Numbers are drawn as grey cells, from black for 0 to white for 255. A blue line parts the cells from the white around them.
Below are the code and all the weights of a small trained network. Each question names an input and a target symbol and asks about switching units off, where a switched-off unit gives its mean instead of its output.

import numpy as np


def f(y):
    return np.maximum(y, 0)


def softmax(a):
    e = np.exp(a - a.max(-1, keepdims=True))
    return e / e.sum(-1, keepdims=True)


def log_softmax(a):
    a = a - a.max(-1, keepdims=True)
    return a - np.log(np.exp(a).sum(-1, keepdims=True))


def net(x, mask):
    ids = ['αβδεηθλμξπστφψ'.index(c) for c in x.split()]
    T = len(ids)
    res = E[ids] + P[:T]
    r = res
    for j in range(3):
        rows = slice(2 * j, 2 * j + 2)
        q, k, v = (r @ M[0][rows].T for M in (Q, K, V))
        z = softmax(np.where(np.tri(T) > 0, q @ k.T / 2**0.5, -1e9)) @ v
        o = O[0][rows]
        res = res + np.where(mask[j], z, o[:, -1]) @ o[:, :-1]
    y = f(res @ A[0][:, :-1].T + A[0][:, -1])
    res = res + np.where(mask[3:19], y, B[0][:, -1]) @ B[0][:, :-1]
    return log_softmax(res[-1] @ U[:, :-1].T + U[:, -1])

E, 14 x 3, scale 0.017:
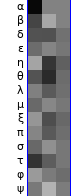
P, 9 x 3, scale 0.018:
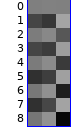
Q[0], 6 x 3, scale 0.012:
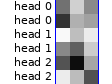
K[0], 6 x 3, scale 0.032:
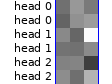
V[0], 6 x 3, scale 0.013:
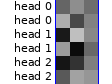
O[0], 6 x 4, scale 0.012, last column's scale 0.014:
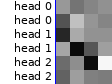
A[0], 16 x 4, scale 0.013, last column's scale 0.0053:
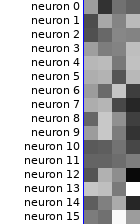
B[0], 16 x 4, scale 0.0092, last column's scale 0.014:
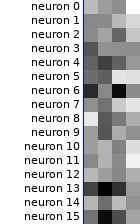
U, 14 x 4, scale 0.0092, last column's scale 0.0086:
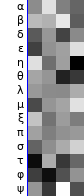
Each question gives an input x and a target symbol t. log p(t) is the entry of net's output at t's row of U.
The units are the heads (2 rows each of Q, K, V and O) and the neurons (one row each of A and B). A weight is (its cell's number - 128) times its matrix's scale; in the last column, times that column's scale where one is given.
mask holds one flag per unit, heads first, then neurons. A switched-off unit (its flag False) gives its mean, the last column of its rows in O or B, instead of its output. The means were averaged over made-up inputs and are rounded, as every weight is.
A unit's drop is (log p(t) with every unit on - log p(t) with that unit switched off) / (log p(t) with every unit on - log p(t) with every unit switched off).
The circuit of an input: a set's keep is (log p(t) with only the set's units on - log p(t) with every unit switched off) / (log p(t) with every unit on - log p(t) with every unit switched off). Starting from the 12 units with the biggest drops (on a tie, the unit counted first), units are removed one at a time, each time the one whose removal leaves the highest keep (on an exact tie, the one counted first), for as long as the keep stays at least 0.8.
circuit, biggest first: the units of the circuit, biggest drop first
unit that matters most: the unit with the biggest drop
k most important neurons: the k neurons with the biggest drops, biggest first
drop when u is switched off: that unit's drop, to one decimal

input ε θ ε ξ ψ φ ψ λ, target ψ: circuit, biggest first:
[head 2]
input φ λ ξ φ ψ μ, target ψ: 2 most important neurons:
[neuron 15; neuron 14]
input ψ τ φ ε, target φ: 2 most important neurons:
[neuron 15; neuron 6]
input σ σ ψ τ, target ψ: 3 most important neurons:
[neuron 15; neuron 14; neuron 1]
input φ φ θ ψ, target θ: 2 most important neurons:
[neuron 5; neuron 7]
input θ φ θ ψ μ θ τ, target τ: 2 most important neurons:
[neuron 0; neuron 8]
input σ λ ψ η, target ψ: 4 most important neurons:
[neuron 15; neuron 14; neuron 1; neuron 8]
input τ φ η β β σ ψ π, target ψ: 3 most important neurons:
[neuron 15; neuron 14; neuron 1]
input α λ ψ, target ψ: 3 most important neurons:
[neuron 5; neuron 7; neuron 9]
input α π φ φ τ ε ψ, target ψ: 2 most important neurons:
[neuron 5; neuron 7]
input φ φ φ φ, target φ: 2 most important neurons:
[neuron 15; neuron 6]
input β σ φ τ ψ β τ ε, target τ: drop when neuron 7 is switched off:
0.1
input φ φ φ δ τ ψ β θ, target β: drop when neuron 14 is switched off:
0.2
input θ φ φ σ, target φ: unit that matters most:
head 2
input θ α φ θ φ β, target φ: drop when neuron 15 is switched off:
0.6
